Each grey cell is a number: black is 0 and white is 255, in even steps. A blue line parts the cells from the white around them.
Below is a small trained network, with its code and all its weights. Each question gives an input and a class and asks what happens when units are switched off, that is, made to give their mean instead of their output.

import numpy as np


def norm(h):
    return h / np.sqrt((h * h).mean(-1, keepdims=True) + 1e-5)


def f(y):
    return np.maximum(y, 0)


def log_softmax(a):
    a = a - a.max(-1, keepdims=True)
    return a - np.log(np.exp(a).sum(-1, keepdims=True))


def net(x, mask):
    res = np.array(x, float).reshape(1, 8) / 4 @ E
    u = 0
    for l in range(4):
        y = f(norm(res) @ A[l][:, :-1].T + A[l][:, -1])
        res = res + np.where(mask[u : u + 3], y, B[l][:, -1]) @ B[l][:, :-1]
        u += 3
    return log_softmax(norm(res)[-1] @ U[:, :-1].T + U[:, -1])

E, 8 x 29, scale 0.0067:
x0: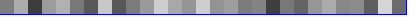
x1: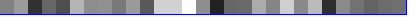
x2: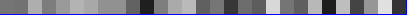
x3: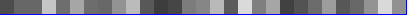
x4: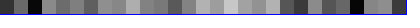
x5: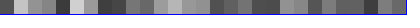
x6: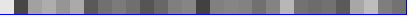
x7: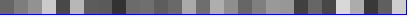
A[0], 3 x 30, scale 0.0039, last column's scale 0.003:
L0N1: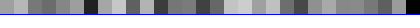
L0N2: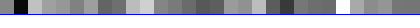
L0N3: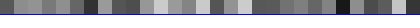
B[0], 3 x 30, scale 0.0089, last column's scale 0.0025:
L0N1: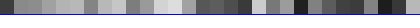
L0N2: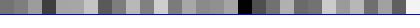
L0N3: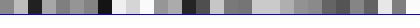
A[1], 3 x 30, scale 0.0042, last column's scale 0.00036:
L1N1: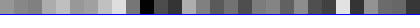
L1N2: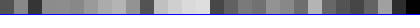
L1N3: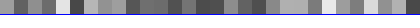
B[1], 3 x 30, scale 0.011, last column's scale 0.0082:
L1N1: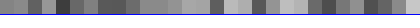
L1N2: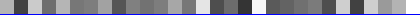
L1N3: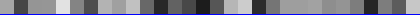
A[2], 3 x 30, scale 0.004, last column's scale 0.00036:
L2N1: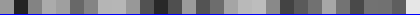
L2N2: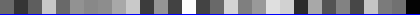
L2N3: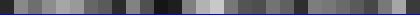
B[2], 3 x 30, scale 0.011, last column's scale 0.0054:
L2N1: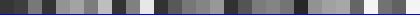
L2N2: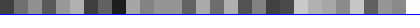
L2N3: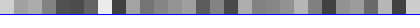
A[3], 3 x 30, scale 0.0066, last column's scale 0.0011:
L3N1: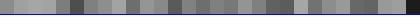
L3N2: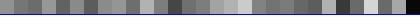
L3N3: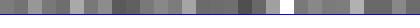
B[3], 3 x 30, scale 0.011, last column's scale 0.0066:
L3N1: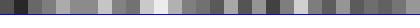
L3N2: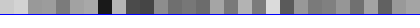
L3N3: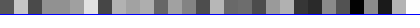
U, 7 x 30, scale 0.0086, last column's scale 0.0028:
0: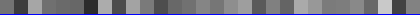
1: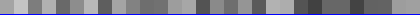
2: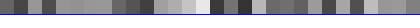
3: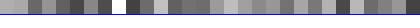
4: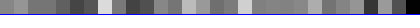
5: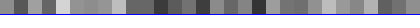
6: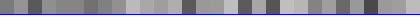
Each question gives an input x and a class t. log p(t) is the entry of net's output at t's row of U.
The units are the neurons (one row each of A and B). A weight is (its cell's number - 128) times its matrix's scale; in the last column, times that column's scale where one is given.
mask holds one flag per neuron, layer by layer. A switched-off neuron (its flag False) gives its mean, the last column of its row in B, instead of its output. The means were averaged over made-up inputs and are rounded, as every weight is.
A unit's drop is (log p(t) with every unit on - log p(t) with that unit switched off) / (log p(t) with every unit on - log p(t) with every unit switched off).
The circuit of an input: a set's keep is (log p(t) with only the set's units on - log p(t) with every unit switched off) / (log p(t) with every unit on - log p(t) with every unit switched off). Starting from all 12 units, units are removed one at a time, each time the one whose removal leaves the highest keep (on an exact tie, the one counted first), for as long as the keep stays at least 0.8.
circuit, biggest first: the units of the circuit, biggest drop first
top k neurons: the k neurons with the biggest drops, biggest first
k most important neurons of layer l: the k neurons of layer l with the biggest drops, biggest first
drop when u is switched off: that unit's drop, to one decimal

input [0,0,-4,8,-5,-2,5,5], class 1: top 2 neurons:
[L3N3, L1N2]
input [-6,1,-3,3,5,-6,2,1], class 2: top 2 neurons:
[L0N1, L1N3]
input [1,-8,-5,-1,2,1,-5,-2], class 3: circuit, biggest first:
[L3N2, L1N2]
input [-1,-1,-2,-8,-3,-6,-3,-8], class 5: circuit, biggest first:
[L1N3]
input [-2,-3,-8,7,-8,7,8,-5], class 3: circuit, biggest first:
[L3N2, L1N2]
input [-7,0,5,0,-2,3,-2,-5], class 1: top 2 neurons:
[L1N1, L3N3]
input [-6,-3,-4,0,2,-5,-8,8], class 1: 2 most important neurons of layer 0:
[L0N2, L0N1]
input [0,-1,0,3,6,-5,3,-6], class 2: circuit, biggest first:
[L0N1, L1N2]
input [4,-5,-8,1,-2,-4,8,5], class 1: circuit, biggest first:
[L3N2, L2N2]
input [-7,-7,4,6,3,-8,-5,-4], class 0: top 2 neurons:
[L2N2, L3N3]
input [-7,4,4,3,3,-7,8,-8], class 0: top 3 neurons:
[L2N2, L1N3, L1N1]
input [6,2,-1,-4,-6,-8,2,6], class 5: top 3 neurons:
[L1N3, L1N1, L0N3]
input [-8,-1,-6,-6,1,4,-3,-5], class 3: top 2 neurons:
[L1N2, L2N2]
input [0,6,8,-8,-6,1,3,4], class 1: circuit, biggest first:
[L3N3]
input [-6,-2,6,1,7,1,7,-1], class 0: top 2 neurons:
[L2N2, L1N2]
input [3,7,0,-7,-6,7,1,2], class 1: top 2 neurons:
[L3N3, L2N2]
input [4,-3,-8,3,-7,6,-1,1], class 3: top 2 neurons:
[L1N2, L3N2]
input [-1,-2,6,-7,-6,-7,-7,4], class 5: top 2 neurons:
[L1N3, L0N1]
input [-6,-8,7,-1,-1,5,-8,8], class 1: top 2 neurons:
[L3N3, L1N2]
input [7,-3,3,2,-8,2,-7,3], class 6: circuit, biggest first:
[L1N2]
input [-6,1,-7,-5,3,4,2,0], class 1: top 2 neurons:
[L1N2, L2N2]
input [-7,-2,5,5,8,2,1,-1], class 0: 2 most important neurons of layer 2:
[L2N3, L2N2]
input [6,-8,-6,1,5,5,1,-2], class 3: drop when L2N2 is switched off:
0.0
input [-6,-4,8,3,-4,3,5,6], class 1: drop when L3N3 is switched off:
0.3
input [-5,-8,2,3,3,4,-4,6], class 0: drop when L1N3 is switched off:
-0.1
